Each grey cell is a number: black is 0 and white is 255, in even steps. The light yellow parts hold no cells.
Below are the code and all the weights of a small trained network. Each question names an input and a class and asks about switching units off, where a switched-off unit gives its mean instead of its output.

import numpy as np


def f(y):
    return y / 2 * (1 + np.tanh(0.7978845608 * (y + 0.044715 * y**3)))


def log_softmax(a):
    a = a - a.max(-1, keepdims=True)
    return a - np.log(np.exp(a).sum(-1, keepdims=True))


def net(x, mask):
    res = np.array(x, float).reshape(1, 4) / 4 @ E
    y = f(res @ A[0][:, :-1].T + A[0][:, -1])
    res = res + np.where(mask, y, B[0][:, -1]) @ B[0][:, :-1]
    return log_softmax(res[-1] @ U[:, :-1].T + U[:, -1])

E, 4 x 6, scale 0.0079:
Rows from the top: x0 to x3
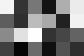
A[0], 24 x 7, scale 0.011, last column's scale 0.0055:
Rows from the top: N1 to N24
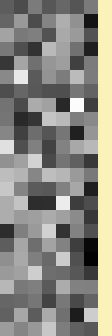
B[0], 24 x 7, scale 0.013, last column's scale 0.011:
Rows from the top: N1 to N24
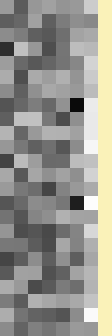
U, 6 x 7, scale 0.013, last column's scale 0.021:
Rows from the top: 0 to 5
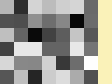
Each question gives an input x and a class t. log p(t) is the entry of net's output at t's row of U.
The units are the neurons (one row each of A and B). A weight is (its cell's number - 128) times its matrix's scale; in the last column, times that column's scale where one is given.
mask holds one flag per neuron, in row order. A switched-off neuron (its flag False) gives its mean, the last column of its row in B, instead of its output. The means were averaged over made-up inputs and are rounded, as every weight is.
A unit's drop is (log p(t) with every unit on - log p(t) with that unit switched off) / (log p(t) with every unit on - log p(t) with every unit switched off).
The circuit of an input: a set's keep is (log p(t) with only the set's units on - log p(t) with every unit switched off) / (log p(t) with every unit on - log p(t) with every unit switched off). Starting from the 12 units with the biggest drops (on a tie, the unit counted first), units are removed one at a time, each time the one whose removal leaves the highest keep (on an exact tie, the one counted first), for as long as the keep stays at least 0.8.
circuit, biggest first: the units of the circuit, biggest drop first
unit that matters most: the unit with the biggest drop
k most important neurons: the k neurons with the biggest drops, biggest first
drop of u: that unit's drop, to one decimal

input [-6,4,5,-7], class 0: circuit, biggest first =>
(N6)
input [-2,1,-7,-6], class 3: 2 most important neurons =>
(N9; N4)
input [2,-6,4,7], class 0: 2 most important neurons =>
(N10; N22)
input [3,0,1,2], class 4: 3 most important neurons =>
(N17; N23; N5)
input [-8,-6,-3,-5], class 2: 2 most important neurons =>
(N23; N5)
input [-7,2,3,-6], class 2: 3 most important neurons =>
(N17; N23; N10)
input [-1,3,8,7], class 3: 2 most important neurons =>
(N12; N20)
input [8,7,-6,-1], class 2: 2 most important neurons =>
(N11; N15)
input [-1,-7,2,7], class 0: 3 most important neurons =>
(N10; N22; N8)
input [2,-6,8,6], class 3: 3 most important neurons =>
(N12; N20; N8)
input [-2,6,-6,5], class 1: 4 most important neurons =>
(N8; N12; N17; N20)
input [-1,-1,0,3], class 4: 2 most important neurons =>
(N6; N13)
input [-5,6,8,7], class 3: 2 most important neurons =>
(N12; N20)
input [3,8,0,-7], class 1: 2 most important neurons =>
(N8; N10)
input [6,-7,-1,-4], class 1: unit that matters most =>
N15
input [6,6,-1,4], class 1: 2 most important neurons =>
(N8; N23)
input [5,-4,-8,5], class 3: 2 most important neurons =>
(N9; N4)
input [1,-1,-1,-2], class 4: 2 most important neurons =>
(N10; N22)
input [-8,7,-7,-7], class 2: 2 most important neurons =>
(N17; N15)
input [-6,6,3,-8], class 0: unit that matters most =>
N6
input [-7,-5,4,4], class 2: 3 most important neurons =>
(N23; N5; N8)
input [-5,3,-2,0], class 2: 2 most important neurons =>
(N17; N15)
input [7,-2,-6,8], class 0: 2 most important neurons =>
(N10; N22)
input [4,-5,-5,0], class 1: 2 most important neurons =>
(N15; N12)
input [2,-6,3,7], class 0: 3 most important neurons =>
(N10; N22; N8)
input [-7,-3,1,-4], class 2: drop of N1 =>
0.0
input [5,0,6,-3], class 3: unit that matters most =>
N12
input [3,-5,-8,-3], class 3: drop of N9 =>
0.2
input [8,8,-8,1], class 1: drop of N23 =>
0.1
